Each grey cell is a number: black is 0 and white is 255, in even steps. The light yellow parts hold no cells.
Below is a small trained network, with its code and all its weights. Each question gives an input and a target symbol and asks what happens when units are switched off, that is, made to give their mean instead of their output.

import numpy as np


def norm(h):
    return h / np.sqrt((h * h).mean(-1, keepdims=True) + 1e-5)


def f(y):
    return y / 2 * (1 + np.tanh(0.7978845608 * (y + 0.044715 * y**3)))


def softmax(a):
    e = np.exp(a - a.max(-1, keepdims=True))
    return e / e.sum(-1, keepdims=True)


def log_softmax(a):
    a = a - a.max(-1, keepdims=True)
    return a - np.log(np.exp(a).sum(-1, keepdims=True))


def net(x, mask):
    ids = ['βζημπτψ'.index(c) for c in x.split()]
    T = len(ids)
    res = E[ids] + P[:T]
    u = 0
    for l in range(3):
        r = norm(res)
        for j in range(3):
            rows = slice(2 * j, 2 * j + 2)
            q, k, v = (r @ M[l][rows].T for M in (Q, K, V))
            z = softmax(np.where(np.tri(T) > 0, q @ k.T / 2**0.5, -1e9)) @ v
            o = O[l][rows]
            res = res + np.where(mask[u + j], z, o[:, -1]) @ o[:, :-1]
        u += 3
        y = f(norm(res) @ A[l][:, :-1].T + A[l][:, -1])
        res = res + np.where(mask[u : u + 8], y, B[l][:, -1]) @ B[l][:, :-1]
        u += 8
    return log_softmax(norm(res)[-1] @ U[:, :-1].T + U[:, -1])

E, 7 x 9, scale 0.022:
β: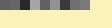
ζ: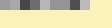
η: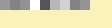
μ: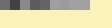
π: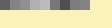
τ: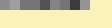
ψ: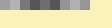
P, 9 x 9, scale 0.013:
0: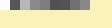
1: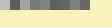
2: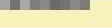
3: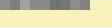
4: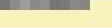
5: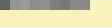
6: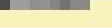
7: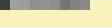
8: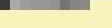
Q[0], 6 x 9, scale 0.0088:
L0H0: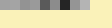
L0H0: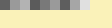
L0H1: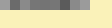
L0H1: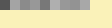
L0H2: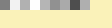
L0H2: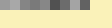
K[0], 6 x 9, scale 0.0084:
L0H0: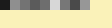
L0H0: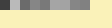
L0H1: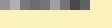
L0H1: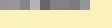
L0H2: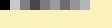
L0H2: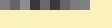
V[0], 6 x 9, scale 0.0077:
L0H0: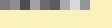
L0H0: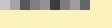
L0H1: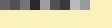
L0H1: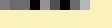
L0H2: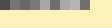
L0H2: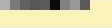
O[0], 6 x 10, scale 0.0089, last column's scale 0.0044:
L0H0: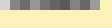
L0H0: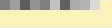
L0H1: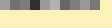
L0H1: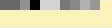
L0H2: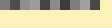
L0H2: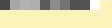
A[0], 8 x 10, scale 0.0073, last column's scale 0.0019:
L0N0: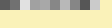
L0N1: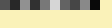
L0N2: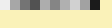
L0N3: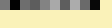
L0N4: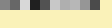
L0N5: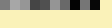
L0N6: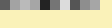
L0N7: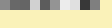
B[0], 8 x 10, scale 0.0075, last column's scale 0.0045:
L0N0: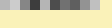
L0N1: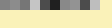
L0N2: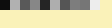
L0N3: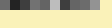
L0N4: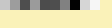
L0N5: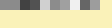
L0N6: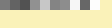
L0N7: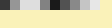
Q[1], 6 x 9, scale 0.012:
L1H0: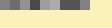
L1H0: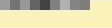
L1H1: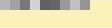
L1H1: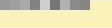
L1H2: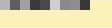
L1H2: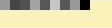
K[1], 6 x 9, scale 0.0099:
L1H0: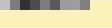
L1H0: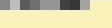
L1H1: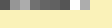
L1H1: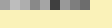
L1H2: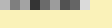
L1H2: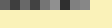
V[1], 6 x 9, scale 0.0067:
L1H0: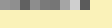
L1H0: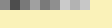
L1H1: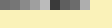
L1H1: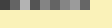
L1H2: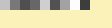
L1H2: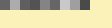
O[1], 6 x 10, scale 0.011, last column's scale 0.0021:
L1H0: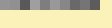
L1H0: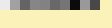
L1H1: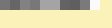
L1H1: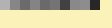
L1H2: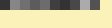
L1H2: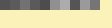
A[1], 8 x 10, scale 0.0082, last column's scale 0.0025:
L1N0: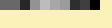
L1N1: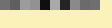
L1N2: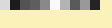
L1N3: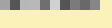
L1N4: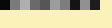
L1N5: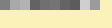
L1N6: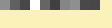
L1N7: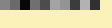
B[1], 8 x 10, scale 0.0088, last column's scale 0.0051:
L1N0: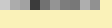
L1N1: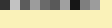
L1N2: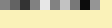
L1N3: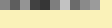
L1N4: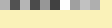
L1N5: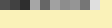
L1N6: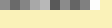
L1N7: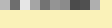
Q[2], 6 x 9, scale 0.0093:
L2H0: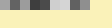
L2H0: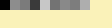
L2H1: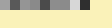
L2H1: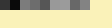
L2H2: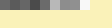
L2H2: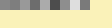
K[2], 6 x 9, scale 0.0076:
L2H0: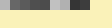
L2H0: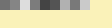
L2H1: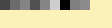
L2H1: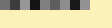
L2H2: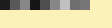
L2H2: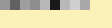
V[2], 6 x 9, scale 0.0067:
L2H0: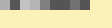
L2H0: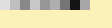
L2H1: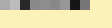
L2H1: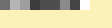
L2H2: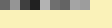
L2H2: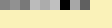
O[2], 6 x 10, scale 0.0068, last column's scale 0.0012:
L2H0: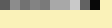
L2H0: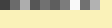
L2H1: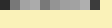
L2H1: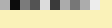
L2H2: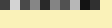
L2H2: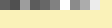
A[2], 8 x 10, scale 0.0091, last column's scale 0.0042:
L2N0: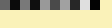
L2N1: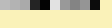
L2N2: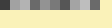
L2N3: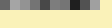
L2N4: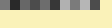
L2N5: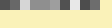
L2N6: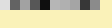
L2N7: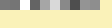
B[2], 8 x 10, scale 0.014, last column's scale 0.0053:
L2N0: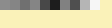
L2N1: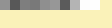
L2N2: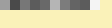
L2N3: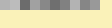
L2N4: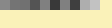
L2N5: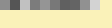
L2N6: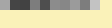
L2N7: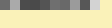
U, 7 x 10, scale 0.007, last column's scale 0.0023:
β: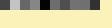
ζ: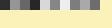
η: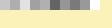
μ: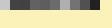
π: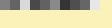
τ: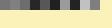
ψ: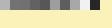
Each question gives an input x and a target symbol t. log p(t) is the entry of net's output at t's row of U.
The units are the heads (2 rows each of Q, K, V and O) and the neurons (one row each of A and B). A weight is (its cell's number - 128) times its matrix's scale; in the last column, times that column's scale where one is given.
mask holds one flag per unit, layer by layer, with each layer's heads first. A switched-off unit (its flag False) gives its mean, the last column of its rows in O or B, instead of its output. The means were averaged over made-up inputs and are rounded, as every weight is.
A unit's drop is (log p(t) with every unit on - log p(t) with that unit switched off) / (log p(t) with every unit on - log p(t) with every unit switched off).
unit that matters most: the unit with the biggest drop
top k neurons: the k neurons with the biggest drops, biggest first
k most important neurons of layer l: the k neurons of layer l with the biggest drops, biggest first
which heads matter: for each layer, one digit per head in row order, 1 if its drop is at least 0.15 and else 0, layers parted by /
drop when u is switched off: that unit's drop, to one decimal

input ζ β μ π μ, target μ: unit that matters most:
L0H1
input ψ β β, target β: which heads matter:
010 / 000 / 000
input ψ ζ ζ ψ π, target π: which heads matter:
010 / 001 / 000
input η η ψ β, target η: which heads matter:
010 / 000 / 000
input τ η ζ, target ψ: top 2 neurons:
L1N0, L0N7
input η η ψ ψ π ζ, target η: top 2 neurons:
L1N7, L0N7
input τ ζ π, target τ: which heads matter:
000 / 001 / 000
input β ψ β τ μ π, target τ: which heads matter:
100 / 001 / 000
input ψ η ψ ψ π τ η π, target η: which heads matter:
010 / 000 / 000
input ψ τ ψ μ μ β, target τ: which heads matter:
000 / 001 / 010
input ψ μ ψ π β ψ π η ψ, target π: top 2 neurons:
L0N6, L0N4
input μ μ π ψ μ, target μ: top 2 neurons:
L0N4, L1N2
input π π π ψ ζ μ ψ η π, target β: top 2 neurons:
L2N7, L0N6
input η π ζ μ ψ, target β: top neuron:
L0N2
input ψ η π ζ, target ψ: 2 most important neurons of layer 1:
L1N0, L1N6
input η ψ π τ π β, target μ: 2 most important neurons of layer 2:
L2N6, L2N1
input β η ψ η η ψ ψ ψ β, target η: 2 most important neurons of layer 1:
L1N6, L1N5
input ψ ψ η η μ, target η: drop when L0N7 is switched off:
0.3
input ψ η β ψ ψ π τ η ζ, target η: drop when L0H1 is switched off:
1.3
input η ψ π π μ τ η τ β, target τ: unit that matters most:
L0H1
